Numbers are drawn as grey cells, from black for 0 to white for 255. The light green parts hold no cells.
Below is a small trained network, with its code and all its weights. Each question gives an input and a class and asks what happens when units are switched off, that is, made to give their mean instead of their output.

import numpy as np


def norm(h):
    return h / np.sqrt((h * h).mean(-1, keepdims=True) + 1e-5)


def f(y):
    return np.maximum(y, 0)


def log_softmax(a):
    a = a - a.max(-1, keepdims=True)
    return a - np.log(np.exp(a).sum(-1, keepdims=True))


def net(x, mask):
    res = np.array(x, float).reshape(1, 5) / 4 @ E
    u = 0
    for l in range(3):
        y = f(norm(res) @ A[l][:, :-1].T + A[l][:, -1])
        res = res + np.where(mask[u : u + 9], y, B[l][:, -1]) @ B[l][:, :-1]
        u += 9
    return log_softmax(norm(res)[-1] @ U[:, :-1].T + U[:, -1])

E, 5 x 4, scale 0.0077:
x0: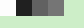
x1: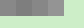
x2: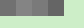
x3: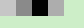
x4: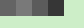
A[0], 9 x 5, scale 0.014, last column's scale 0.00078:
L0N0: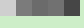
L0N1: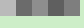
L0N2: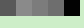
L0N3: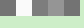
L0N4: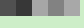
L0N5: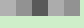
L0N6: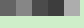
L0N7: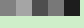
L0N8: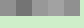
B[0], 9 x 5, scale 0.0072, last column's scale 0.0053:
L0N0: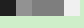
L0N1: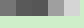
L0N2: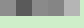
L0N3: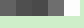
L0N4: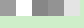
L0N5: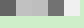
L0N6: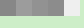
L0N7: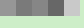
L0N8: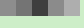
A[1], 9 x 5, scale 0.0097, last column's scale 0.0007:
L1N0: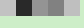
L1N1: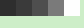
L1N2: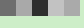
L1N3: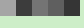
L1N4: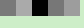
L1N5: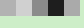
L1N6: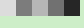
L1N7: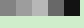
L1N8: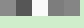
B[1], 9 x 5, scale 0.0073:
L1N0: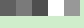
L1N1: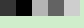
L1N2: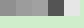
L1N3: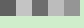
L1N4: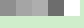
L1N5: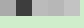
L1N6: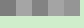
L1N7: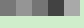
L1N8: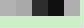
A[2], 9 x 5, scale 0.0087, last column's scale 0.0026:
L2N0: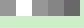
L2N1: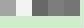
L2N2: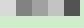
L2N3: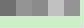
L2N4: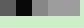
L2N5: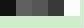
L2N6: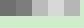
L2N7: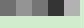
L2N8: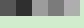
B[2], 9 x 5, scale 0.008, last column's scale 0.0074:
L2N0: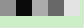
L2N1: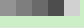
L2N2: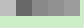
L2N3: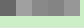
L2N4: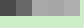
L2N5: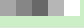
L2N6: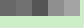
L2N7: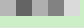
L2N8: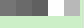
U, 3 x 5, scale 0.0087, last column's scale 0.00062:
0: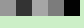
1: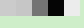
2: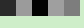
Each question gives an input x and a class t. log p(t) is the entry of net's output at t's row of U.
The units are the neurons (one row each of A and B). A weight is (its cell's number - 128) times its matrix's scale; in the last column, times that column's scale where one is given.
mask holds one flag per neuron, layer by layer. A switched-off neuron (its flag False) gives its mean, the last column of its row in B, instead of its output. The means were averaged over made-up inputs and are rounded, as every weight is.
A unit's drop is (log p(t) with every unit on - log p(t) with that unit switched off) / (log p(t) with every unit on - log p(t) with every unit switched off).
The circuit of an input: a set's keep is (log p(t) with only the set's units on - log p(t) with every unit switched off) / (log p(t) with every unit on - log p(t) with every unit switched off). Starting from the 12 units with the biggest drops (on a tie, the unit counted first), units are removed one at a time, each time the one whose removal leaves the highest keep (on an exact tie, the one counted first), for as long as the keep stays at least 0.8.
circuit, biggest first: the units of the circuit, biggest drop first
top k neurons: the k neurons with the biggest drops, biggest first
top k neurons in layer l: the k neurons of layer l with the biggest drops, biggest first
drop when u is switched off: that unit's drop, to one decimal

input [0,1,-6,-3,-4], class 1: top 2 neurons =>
(L1N1 L2N1)
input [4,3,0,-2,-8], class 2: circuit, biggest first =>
(L1N0 L2N6 L2N0)
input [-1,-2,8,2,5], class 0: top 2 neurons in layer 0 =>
(L0N4 L0N5)
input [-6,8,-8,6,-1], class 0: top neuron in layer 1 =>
(L1N2)
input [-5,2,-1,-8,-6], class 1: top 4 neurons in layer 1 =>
(L1N8 L1N1 L1N5 L1N7)
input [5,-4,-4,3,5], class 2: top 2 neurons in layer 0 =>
(L0N4 L0N1)
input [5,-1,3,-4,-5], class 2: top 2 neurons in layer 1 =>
(L1N0 L1N4)
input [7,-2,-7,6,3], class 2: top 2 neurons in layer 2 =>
(L2N0 L2N7)
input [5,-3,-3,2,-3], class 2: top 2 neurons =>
(L0N4 L0N1)
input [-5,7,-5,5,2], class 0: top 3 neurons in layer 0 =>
(L0N0 L0N4 L0N3)
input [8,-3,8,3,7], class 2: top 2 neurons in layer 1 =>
(L1N3 L1N0)
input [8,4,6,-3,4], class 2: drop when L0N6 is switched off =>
0.0
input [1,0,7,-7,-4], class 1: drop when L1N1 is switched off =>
0.1
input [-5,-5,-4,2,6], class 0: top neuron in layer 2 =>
(L2N7)
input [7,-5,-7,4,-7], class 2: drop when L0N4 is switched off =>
0.5
